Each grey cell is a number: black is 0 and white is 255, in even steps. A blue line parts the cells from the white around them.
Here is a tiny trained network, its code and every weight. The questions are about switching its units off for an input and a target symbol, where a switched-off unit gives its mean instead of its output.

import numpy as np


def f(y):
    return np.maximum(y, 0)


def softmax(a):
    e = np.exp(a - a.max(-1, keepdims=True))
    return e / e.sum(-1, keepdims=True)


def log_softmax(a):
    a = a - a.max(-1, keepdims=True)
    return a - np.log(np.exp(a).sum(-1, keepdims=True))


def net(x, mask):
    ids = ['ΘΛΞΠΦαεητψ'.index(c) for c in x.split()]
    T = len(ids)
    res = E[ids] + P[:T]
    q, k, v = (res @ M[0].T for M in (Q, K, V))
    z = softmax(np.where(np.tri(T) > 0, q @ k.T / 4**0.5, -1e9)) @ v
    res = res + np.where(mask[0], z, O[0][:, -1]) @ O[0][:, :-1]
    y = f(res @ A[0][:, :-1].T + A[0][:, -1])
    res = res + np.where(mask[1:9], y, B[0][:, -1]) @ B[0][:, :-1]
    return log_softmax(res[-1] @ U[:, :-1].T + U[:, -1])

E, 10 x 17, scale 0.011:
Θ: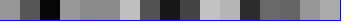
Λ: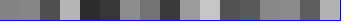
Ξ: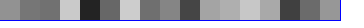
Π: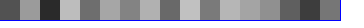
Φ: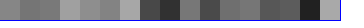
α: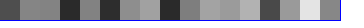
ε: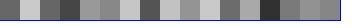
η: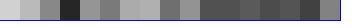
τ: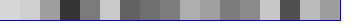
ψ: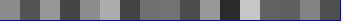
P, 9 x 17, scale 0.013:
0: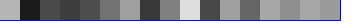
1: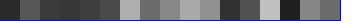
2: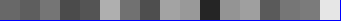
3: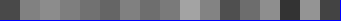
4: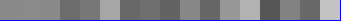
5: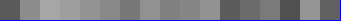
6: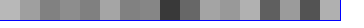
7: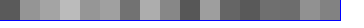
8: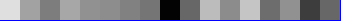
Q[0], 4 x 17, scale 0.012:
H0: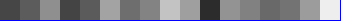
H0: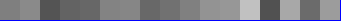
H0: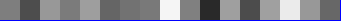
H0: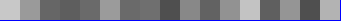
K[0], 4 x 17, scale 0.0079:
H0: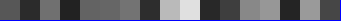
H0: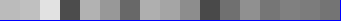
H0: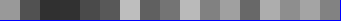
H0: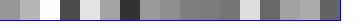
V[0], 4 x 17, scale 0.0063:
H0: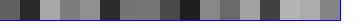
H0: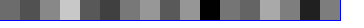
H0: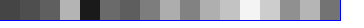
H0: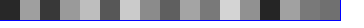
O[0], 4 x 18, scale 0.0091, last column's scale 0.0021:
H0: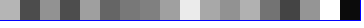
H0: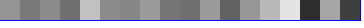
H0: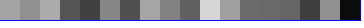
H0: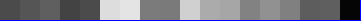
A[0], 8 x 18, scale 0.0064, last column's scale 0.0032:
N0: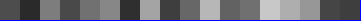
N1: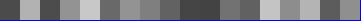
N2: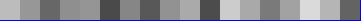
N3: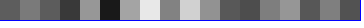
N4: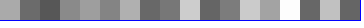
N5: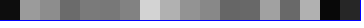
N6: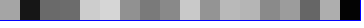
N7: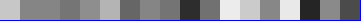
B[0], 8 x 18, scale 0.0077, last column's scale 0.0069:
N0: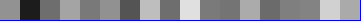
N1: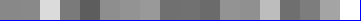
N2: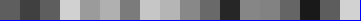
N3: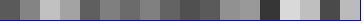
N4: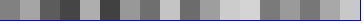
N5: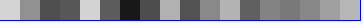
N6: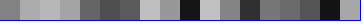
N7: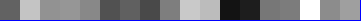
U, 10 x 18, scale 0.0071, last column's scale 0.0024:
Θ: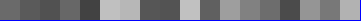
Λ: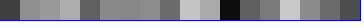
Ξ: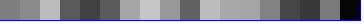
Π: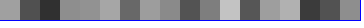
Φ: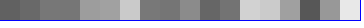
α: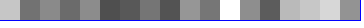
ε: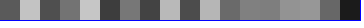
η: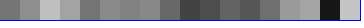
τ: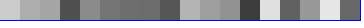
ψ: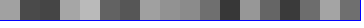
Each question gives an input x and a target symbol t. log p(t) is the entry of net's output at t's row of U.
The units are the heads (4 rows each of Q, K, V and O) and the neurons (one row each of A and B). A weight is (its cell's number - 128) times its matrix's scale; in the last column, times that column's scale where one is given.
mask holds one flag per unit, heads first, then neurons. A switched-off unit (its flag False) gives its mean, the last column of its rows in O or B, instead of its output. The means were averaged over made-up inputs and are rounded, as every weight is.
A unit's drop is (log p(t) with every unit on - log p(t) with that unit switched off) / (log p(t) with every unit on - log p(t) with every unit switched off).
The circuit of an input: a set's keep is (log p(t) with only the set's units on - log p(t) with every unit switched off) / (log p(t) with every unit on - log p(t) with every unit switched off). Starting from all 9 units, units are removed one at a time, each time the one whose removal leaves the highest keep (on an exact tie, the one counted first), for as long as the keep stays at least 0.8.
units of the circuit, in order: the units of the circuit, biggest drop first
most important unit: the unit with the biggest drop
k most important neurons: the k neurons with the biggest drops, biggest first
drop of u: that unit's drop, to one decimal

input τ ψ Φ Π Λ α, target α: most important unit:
N5
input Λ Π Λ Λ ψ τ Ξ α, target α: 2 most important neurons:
N2, N0
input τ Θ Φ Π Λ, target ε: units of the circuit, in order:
N4, H0, N7
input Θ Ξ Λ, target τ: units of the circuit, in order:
H0, N7
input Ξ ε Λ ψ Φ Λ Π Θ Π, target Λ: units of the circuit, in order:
N7, H0
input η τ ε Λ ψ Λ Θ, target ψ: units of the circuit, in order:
H0, N2
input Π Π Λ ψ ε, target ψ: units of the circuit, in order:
H0, N2
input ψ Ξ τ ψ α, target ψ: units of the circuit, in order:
N2, H0
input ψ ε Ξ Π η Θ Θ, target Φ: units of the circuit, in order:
H0, N1
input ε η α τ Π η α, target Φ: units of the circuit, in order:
H0, N2, N1
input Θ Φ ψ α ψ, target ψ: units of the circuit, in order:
H0, N2
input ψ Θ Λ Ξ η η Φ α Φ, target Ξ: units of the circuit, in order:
H0, N6
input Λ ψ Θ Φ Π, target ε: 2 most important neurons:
N7, N4
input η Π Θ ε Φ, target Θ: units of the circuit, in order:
H0
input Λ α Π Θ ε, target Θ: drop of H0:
0.8
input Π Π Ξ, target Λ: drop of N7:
0.9
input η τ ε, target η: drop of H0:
1.3
